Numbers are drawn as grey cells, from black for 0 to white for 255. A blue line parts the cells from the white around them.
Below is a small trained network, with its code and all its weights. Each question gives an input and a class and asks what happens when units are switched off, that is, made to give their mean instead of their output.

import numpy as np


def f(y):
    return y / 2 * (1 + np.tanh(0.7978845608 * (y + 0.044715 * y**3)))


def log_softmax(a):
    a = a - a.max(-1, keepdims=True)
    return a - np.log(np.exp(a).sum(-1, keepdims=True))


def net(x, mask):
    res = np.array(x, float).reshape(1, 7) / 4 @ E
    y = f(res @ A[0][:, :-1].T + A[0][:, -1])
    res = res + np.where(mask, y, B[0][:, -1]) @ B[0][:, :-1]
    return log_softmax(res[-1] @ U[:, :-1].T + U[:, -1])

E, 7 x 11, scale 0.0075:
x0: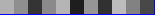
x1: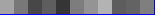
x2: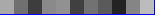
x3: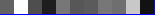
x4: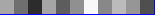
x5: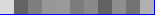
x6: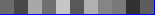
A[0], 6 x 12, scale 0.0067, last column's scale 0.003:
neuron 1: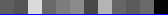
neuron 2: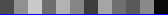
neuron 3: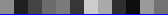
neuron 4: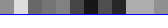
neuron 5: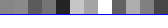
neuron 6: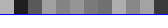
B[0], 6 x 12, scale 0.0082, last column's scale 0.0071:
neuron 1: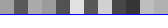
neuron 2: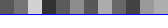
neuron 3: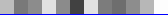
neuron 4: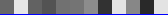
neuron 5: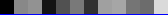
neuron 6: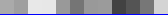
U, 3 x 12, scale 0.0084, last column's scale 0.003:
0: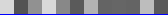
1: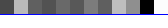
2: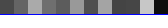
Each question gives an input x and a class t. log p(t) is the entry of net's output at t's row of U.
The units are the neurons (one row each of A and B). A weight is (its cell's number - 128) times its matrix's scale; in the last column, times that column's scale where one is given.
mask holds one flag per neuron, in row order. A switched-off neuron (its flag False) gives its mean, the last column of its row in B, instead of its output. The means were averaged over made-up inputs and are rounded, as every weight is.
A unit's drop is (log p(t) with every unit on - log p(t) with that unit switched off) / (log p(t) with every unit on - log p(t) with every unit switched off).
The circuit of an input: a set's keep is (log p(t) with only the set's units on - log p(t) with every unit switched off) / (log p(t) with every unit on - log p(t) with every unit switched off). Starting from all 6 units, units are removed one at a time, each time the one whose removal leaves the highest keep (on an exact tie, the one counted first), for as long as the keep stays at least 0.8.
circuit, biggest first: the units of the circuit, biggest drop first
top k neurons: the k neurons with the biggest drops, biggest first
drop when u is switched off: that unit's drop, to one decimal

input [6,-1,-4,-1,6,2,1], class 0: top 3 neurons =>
(neuron 5; neuron 4; neuron 6)
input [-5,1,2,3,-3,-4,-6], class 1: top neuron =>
(neuron 4)
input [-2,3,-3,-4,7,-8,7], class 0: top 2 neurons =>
(neuron 3; neuron 4)
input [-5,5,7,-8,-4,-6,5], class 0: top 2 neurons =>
(neuron 3; neuron 5)
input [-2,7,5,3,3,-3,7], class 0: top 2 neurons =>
(neuron 3; neuron 4)
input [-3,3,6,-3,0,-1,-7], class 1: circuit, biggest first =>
(neuron 4; neuron 1)
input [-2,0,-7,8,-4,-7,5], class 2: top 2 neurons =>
(neuron 1; neuron 2)
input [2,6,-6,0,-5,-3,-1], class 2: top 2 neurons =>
(neuron 4; neuron 1)
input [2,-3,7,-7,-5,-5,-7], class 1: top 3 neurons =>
(neuron 4; neuron 3; neuron 1)
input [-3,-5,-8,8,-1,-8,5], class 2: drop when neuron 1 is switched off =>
0.3
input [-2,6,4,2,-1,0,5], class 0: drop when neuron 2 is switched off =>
0.0
